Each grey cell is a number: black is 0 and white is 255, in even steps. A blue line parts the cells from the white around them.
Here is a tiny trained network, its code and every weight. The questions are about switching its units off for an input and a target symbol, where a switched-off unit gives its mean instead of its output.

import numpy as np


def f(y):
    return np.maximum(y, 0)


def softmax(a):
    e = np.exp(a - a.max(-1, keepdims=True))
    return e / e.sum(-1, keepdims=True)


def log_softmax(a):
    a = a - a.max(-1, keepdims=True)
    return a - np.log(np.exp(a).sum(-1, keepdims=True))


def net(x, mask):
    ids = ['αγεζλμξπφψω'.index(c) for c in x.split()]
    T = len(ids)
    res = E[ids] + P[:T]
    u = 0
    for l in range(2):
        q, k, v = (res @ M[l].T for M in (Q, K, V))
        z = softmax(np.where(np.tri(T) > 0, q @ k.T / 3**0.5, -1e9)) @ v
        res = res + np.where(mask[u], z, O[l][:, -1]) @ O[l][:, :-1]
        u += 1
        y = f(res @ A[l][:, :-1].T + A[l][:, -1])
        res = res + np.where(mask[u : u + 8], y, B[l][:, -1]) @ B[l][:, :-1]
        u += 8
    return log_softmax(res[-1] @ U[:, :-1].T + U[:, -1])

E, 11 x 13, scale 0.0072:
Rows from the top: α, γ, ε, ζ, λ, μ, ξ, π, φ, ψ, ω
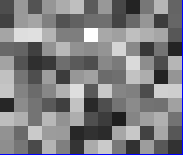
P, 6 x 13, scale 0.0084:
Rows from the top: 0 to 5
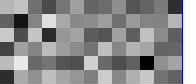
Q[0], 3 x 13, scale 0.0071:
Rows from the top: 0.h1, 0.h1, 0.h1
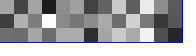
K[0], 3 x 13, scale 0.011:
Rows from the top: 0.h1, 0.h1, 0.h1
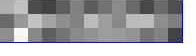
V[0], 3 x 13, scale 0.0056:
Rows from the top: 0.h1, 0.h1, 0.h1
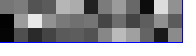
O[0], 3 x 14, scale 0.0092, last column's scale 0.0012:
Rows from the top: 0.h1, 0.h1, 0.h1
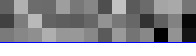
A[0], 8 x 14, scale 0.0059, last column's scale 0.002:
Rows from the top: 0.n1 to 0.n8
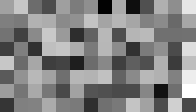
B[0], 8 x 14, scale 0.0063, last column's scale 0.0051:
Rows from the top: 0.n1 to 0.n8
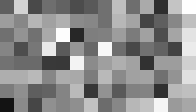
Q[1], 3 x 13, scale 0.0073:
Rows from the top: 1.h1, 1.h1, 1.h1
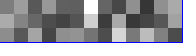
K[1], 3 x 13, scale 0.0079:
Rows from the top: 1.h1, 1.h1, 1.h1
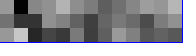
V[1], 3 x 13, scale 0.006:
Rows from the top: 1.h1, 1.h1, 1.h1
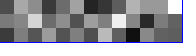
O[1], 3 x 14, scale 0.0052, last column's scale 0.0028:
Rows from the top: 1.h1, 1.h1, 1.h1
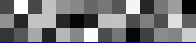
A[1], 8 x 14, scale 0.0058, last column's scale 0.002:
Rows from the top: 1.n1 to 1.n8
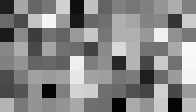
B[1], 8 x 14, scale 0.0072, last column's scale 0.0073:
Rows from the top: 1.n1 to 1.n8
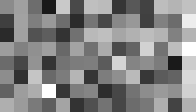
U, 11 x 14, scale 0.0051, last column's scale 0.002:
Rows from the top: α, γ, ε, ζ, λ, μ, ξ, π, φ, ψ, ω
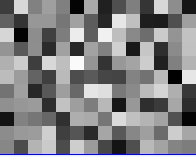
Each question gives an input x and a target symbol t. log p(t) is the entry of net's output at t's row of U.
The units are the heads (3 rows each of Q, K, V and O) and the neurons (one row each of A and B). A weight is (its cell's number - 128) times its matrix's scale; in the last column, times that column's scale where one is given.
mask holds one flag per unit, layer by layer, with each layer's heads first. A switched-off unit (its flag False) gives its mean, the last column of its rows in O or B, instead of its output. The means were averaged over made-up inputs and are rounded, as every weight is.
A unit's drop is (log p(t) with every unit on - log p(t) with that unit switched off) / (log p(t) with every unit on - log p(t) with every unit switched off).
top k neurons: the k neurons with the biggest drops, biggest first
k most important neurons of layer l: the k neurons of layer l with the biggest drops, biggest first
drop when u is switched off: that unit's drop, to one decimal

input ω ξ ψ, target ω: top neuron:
(1.n7)
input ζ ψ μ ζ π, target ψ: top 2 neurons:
(0.n1 1.n4)
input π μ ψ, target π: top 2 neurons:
(1.n1 0.n1)
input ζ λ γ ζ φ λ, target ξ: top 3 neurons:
(0.n8 1.n1 1.n3)
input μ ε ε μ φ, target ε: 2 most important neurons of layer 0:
(0.n5 0.n2)
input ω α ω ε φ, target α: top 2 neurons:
(1.n7 0.n4)
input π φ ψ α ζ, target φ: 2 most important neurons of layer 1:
(1.n3 1.n5)
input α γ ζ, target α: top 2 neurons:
(1.n7 0.n1)
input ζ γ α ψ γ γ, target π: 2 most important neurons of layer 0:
(0.n7 0.n3)
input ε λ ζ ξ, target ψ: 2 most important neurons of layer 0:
(0.n5 0.n4)
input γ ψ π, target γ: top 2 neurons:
(1.n6 0.n7)
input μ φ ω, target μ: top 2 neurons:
(1.n8 0.n1)
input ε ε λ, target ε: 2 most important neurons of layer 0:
(0.n5 0.n1)
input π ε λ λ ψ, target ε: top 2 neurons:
(0.n5 1.n2)
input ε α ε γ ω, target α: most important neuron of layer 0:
(0.n4)
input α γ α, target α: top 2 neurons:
(1.n7 0.n1)
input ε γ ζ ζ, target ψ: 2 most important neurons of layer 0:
(0.n4 0.n5)
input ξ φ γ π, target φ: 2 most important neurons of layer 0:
(0.n8 0.n3)
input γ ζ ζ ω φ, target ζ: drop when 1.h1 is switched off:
0.6
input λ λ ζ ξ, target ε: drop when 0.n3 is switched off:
0.2
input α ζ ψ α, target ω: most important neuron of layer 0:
(0.n4)
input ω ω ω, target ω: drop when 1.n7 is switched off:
0.9
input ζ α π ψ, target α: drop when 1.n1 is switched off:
0.1
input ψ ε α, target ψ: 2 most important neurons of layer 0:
(0.n1 0.n4)
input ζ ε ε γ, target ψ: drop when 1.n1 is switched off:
0.0
